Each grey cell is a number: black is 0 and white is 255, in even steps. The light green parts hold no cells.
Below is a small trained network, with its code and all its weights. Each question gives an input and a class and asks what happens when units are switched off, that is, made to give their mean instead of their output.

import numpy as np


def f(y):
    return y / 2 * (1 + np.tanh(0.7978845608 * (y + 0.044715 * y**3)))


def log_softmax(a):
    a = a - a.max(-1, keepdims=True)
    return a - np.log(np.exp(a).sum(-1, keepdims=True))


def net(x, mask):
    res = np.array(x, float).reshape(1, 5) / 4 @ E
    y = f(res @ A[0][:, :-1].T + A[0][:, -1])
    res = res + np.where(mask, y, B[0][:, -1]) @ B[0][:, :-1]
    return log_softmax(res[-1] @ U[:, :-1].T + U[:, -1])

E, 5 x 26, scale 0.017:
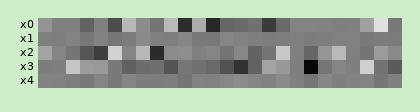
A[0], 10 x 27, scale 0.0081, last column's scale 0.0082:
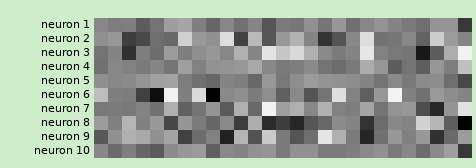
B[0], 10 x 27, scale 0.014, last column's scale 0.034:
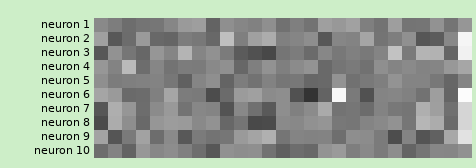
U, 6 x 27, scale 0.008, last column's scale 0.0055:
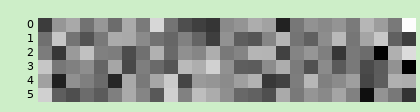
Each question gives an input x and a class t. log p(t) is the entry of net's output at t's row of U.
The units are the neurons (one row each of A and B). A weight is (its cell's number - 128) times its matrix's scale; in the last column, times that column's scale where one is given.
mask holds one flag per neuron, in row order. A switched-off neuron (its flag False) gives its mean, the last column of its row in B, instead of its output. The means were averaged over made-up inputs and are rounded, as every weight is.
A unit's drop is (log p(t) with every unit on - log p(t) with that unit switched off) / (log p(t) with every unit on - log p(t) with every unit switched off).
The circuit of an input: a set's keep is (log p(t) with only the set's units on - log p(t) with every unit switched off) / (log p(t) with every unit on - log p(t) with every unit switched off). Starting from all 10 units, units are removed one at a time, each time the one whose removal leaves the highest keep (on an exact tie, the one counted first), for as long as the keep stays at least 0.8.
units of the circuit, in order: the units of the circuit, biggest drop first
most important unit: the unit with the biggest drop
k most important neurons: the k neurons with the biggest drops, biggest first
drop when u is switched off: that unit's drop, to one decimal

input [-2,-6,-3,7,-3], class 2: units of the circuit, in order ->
neuron 6; neuron 9
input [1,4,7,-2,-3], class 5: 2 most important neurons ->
neuron 8; neuron 7
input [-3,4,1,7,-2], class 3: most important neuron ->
neuron 9
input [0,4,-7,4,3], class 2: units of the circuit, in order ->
neuron 3; neuron 6
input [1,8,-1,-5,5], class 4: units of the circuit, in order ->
neuron 6; neuron 2
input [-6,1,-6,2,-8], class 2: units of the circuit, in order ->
neuron 9; neuron 6
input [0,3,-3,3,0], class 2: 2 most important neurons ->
neuron 6; neuron 3
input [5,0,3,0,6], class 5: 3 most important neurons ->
neuron 3; neuron 7; neuron 2
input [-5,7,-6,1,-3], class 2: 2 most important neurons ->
neuron 9; neuron 6
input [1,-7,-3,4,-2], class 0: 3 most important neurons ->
neuron 6; neuron 2; neuron 8
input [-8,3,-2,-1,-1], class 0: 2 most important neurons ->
neuron 6; neuron 3
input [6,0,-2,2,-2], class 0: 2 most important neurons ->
neuron 6; neuron 8
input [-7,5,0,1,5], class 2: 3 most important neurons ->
neuron 9; neuron 6; neuron 8
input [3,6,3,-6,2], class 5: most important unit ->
neuron 2
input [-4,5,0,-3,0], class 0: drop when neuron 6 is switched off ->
1.0
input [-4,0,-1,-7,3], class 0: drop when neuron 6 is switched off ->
0.9
